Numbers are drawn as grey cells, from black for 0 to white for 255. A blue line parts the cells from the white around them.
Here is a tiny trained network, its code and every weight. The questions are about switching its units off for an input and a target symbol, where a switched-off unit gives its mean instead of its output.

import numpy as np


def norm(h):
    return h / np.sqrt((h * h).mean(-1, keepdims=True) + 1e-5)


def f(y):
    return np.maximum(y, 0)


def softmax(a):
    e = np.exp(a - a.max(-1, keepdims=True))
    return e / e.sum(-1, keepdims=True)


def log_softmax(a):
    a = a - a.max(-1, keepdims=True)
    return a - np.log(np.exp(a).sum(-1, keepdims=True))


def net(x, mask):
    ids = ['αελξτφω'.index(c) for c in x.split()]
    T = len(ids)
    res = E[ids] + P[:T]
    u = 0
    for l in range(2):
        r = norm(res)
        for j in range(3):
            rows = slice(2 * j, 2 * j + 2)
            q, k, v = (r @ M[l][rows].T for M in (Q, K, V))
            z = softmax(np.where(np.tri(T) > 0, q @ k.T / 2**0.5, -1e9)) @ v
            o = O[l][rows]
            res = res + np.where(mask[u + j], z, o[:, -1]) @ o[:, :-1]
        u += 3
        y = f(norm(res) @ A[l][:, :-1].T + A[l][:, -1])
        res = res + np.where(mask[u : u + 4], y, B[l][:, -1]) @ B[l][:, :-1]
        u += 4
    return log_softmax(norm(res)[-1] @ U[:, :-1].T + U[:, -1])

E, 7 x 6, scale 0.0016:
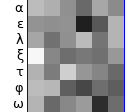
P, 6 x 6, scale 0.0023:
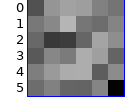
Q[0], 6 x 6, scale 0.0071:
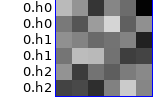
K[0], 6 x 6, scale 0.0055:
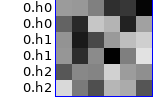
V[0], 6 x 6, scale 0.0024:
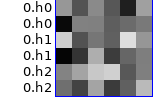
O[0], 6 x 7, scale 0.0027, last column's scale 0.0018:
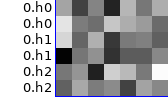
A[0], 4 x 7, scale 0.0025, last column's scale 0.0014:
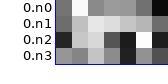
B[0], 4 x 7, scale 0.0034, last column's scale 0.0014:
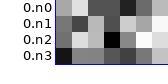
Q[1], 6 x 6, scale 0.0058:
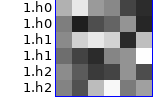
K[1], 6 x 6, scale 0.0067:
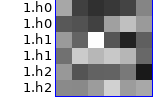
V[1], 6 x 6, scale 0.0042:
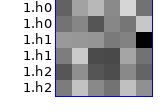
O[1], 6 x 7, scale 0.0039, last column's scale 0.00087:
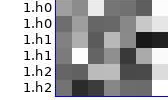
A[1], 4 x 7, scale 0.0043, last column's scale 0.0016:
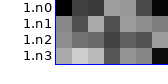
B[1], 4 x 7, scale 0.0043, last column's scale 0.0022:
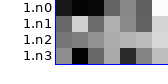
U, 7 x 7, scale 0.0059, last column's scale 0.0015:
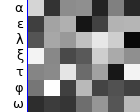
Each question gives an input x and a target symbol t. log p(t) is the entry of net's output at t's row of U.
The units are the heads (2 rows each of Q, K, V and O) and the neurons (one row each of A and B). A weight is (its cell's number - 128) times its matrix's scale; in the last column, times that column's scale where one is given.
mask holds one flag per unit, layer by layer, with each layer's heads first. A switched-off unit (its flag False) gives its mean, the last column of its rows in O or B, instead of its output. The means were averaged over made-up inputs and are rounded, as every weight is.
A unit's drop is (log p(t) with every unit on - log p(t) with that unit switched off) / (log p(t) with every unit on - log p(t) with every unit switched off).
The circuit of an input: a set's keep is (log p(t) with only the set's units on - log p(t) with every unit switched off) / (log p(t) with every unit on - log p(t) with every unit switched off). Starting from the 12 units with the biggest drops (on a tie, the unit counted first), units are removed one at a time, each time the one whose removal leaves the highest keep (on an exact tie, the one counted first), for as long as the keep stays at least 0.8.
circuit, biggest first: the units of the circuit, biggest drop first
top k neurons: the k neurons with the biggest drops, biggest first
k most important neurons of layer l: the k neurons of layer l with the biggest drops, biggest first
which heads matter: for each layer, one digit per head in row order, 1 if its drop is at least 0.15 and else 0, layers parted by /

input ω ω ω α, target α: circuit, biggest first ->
(1.n3; 0.n0; 1.n0)
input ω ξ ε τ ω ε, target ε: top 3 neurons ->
(1.n0; 0.n1; 1.n2)
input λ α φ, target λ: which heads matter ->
010 / 100
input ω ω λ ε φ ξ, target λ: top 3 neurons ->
(1.n2; 0.n2; 1.n0)
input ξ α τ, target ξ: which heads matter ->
010 / 001
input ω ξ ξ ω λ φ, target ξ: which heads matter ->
010 / 100
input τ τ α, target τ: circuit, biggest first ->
(1.h0; 1.n0)
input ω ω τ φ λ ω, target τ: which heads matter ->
010 / 001
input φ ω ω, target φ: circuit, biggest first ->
(1.h1; 1.n0)
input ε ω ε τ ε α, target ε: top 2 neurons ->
(1.n0; 1.n1)
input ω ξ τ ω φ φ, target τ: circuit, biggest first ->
(0.h1; 1.n0; 1.h2; 1.n2)
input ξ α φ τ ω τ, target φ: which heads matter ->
100 / 110
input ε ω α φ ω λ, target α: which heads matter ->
010 / 011
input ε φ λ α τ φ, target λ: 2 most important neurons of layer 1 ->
(1.n2; 1.n0)
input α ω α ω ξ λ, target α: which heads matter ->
010 / 001
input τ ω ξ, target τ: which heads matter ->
000 / 110
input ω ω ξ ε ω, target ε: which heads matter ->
001 / 000
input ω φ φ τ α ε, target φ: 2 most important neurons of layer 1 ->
(1.n0; 1.n2)
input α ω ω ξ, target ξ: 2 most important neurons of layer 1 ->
(1.n0; 1.n1)
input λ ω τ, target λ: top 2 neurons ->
(1.n1; 1.n0)
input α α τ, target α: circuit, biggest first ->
(1.h1; 1.h0; 1.n3)
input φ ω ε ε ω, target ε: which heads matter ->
000 / 000
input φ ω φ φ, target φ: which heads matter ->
000 / 100
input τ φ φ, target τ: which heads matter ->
001 / 100
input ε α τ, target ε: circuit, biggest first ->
(0.h2; 1.n0)
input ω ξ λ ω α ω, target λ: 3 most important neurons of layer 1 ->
(1.n2; 1.n0; 1.n1)
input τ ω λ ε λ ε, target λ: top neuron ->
(1.n2)
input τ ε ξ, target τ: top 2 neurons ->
(0.n1; 0.n2)
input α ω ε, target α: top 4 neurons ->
(0.n1; 1.n3; 0.n2; 1.n0)
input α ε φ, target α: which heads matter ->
011 / 110
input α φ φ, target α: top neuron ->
(0.n1)
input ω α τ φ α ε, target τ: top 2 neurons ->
(0.n2; 1.n0)
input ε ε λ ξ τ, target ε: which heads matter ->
000 / 000
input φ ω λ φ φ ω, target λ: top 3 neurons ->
(1.n2; 1.n0; 0.n2)
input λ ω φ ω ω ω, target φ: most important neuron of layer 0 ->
(0.n1)
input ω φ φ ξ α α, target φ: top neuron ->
(0.n1)
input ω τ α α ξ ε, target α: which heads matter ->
010 / 000
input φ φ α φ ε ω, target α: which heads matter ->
011 / 011
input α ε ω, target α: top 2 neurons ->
(0.n1; 1.n3)
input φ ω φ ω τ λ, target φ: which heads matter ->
010 / 111
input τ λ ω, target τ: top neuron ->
(0.n1)
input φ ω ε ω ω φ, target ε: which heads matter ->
010 / 111
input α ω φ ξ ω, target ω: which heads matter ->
000 / 010
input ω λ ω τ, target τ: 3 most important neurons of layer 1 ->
(1.n0; 1.n2; 1.n1)
